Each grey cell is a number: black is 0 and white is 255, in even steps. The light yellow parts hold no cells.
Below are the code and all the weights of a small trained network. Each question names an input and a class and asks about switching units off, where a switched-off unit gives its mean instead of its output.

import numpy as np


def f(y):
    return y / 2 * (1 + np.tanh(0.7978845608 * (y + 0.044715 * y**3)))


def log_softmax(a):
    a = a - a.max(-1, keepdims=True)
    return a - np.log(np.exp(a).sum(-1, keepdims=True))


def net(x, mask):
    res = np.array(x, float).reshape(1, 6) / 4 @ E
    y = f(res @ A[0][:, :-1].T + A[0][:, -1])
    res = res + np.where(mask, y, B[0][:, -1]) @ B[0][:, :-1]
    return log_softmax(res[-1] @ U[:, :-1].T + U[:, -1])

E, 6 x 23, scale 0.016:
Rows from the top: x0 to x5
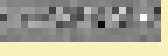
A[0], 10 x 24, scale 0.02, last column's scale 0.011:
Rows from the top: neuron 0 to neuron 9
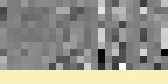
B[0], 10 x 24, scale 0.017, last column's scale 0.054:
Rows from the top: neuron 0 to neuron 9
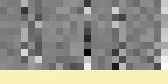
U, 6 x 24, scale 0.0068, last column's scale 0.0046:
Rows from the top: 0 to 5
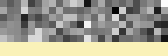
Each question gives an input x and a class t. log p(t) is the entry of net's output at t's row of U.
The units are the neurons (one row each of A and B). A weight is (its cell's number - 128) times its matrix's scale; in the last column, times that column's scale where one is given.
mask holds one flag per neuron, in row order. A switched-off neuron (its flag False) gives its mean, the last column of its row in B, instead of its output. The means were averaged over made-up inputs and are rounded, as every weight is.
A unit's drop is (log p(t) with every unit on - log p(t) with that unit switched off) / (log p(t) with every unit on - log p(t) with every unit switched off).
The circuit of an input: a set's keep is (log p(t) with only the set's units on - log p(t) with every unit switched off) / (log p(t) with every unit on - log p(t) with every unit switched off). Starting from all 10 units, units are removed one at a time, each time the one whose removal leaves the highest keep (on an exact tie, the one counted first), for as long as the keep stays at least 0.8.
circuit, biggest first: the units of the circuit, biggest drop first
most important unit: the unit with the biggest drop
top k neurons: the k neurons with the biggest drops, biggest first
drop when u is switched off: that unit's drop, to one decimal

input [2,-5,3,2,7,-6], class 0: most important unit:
neuron 9
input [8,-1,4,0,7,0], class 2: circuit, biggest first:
(neuron 9; neuron 1)
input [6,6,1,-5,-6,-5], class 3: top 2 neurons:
(neuron 1; neuron 7)
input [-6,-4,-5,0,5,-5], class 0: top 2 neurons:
(neuron 9; neuron 1)
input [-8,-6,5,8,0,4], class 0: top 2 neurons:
(neuron 7; neuron 9)
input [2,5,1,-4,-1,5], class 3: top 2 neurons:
(neuron 7; neuron 1)
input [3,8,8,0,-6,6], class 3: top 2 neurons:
(neuron 1; neuron 5)
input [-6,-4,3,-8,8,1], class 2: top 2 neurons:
(neuron 1; neuron 9)
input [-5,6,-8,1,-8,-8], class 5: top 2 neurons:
(neuron 8; neuron 7)
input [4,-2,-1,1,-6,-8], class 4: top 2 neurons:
(neuron 9; neuron 7)
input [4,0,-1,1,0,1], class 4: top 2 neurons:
(neuron 9; neuron 7)
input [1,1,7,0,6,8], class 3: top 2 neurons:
(neuron 1; neuron 5)
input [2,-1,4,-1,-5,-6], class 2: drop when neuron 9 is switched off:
0.7
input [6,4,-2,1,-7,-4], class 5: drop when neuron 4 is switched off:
0.0
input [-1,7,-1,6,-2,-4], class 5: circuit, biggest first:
(neuron 8)
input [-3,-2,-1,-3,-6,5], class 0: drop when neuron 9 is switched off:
1.2
